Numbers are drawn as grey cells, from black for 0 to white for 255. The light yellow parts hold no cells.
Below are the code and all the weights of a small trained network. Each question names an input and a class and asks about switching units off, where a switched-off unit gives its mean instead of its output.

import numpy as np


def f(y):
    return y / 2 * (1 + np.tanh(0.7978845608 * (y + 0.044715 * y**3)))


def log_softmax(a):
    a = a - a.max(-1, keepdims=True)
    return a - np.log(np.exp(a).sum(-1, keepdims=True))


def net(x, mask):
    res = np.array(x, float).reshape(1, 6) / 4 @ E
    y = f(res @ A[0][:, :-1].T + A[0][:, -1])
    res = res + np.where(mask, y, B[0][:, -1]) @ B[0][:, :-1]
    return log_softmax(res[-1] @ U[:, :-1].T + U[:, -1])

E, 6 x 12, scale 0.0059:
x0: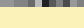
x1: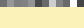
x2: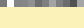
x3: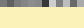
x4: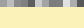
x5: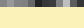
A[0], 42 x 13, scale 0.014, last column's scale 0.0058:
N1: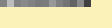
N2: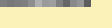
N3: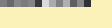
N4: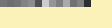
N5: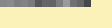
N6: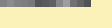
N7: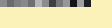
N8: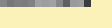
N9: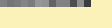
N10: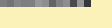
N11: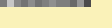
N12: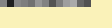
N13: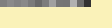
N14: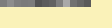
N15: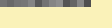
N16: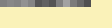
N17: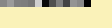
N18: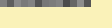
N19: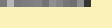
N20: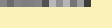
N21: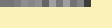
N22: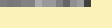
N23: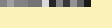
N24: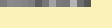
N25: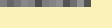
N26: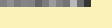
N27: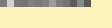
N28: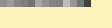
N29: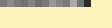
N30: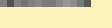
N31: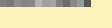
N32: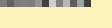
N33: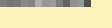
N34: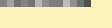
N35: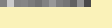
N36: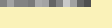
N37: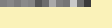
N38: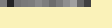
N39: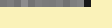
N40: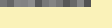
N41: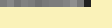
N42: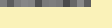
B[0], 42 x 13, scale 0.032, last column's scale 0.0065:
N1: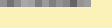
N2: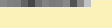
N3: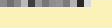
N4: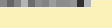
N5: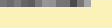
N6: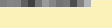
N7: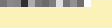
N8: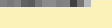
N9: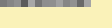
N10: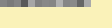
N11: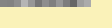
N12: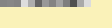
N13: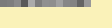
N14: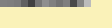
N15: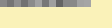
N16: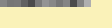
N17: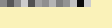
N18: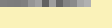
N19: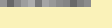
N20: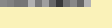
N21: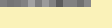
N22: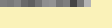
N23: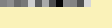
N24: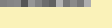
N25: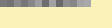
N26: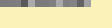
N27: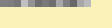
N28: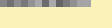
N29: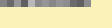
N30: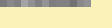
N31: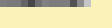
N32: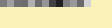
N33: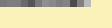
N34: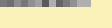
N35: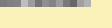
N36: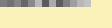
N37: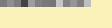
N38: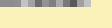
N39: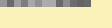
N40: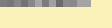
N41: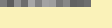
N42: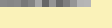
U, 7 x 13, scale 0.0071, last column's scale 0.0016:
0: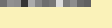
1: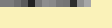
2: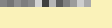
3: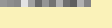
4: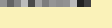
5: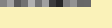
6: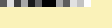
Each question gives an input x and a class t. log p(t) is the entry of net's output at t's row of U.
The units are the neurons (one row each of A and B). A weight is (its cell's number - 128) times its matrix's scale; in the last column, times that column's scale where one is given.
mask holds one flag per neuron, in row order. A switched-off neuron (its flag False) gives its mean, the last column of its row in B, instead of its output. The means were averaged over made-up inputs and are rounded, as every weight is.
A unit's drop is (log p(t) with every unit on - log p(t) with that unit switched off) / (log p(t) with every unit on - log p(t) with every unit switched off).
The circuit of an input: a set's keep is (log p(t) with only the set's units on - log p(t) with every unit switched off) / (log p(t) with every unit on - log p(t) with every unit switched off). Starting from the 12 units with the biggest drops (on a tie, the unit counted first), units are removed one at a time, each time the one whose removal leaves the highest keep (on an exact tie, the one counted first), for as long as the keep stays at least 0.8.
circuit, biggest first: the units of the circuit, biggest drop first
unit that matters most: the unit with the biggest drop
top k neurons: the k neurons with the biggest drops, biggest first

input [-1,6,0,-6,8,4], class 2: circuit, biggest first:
[N36]
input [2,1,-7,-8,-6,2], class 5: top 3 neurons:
[N23, N27, N35]
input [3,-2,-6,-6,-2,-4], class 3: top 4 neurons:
[N12, N38, N32, N20]
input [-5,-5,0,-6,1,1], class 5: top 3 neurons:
[N23, N17, N37]
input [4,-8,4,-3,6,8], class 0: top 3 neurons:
[N7, N10, N9]
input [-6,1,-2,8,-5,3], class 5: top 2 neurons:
[N32, N20]
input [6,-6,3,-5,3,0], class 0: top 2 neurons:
[N7, N3]
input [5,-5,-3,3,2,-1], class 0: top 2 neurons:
[N7, N3]
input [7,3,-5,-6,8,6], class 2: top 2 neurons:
[N36, N34]
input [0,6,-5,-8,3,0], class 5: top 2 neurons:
[N23, N7]
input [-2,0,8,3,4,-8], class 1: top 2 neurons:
[N31, N2]
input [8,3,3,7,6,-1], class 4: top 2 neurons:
[N17, N23]
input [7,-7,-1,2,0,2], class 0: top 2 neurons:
[N7, N3]
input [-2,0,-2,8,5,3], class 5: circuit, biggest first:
[N32]
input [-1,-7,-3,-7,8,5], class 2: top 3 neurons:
[N36, N34, N28]
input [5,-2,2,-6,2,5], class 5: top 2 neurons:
[N23, N3]
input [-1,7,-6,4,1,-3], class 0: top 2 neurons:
[N37, N24]
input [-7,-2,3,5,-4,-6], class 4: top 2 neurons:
[N3, N4]
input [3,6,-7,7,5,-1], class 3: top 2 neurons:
[N12, N38]
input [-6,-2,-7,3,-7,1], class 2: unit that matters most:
N42
